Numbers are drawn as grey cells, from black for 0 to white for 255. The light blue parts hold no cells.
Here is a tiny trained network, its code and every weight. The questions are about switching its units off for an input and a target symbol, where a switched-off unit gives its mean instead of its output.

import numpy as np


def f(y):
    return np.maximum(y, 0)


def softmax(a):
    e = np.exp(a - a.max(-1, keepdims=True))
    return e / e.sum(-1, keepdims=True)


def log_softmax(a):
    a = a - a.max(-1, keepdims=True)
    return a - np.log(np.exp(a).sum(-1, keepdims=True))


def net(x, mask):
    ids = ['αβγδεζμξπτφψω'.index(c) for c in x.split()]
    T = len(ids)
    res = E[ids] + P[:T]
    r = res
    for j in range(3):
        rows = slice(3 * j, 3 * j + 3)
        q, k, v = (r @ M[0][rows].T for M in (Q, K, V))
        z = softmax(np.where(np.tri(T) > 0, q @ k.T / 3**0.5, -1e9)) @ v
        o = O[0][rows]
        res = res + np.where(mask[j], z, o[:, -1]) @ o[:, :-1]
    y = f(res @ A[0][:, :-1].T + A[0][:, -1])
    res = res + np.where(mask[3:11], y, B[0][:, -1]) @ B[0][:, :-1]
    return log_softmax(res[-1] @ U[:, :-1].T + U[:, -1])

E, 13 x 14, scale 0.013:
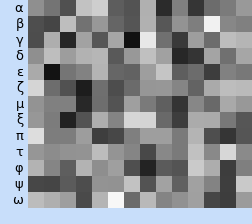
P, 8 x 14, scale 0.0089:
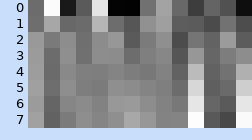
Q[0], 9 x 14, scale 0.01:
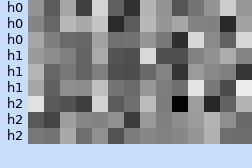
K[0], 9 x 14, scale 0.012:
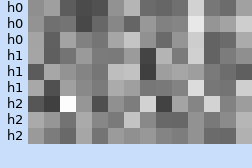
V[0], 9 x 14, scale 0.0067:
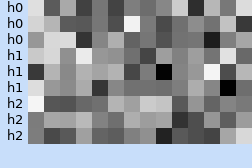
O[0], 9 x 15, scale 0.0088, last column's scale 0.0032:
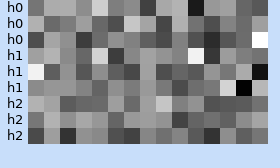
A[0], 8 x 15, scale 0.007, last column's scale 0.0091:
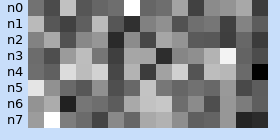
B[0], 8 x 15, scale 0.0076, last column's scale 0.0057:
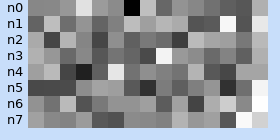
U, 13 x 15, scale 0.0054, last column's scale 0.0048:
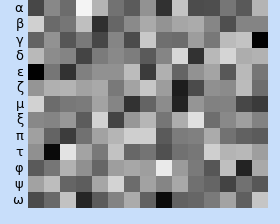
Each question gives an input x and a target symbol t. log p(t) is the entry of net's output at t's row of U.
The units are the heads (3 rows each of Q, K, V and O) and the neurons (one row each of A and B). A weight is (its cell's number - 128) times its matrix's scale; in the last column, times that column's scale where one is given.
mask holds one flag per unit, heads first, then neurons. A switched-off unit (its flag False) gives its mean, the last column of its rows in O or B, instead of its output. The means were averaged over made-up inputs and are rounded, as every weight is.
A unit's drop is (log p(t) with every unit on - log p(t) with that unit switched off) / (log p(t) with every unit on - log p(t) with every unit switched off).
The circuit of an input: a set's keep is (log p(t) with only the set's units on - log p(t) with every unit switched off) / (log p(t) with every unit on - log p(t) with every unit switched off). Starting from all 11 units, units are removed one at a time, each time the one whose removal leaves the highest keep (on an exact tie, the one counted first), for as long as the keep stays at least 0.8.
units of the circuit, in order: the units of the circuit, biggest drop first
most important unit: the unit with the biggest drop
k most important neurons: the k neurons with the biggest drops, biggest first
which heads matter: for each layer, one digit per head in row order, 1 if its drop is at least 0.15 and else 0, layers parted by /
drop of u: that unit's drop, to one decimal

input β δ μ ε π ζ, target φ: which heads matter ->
011
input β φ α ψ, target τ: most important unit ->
h2
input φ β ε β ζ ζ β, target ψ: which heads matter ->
100
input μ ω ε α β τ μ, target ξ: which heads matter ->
010
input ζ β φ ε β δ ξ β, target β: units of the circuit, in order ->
(h0; n3)
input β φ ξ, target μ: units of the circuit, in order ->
(h1; n5)
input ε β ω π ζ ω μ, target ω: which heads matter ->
110
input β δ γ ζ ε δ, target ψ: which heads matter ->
101
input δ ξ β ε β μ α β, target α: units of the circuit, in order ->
(h0; h2)
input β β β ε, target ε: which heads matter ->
110
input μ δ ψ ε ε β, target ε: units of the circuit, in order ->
(h1; n6)
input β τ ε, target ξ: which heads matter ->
011
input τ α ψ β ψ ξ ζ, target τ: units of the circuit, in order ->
(h1; h2)
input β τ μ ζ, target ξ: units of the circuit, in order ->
(h1)
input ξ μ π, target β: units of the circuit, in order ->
(n7; h2)
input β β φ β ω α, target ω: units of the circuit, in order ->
(h0; h1)
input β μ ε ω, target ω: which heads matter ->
101
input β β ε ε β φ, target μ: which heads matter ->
010
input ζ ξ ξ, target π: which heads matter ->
101
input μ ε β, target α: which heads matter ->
110
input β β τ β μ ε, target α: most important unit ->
h0
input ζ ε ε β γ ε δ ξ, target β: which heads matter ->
111
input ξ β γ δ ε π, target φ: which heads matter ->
011
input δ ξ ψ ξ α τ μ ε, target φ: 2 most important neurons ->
(n1; n7)
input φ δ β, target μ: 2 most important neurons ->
(n5; n3)
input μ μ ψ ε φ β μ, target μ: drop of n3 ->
0.2
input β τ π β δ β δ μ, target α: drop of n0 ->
0.6
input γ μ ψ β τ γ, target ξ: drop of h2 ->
0.1
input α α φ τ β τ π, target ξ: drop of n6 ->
0.0
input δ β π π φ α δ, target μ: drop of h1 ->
1.0
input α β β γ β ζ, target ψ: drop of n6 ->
0.1
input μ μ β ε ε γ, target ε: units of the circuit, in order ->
(h1)
